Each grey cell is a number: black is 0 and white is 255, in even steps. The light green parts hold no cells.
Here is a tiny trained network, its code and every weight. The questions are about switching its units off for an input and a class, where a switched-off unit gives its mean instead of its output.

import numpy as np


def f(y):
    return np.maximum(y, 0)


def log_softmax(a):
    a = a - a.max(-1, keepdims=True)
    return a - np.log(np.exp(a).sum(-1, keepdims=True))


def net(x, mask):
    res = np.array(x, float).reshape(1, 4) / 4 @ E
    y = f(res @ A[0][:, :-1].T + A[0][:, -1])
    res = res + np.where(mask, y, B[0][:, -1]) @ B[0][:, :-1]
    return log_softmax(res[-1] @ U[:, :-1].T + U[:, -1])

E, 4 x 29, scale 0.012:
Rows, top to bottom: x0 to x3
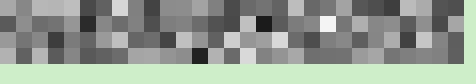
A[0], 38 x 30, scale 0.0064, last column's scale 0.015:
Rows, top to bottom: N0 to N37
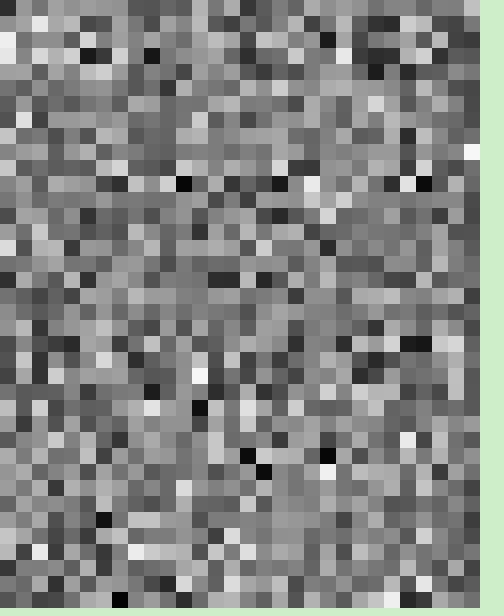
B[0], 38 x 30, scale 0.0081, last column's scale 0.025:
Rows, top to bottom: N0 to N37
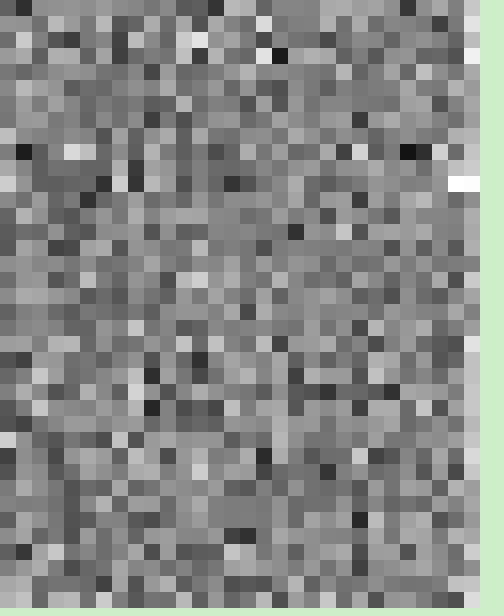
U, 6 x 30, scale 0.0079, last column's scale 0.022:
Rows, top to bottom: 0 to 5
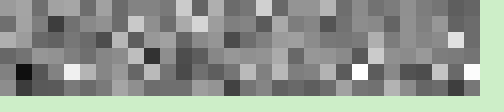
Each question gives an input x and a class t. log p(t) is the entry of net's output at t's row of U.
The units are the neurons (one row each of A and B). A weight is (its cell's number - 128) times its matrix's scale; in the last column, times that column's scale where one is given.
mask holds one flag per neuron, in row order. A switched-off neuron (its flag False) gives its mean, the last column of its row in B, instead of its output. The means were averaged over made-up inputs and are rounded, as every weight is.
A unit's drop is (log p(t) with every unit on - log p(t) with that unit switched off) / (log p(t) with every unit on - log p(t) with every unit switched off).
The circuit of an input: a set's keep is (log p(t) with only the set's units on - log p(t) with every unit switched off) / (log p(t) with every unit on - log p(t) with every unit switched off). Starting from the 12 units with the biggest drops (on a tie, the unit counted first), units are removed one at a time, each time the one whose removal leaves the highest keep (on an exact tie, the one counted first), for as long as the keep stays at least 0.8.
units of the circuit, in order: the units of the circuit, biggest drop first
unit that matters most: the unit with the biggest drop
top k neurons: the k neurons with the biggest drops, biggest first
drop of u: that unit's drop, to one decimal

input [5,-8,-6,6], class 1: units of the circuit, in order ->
[N28]
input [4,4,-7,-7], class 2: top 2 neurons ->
[N11, N34]
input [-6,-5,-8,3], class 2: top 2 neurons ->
[N11, N27]
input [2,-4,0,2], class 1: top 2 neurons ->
[N2, N0]
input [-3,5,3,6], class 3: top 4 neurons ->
[N34, N25, N28, N2]
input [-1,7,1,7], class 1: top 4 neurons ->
[N24, N29, N17, N13]
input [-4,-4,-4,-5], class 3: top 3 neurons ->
[N3, N1, N23]
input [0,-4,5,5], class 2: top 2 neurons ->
[N36, N10]
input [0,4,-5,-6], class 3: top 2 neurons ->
[N23, N22]
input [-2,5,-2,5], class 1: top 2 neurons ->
[N24, N29]
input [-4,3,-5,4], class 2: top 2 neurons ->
[N11, N3]
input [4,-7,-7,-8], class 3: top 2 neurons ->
[N23, N22]
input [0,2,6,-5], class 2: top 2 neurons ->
[N36, N10]
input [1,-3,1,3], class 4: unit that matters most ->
N24
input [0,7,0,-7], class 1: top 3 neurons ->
[N29, N24, N17]
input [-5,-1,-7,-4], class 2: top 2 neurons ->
[N11, N3]
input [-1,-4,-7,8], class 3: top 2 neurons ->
[N25, N34]
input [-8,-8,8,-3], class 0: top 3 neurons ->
[N21, N37, N11]
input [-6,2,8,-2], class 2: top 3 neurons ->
[N36, N10, N3]
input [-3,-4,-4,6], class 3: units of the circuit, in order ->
[N25]
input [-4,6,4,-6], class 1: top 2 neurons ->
[N29, N24]
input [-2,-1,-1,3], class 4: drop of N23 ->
0.2
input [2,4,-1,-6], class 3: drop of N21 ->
0.0
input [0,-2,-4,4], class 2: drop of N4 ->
0.1
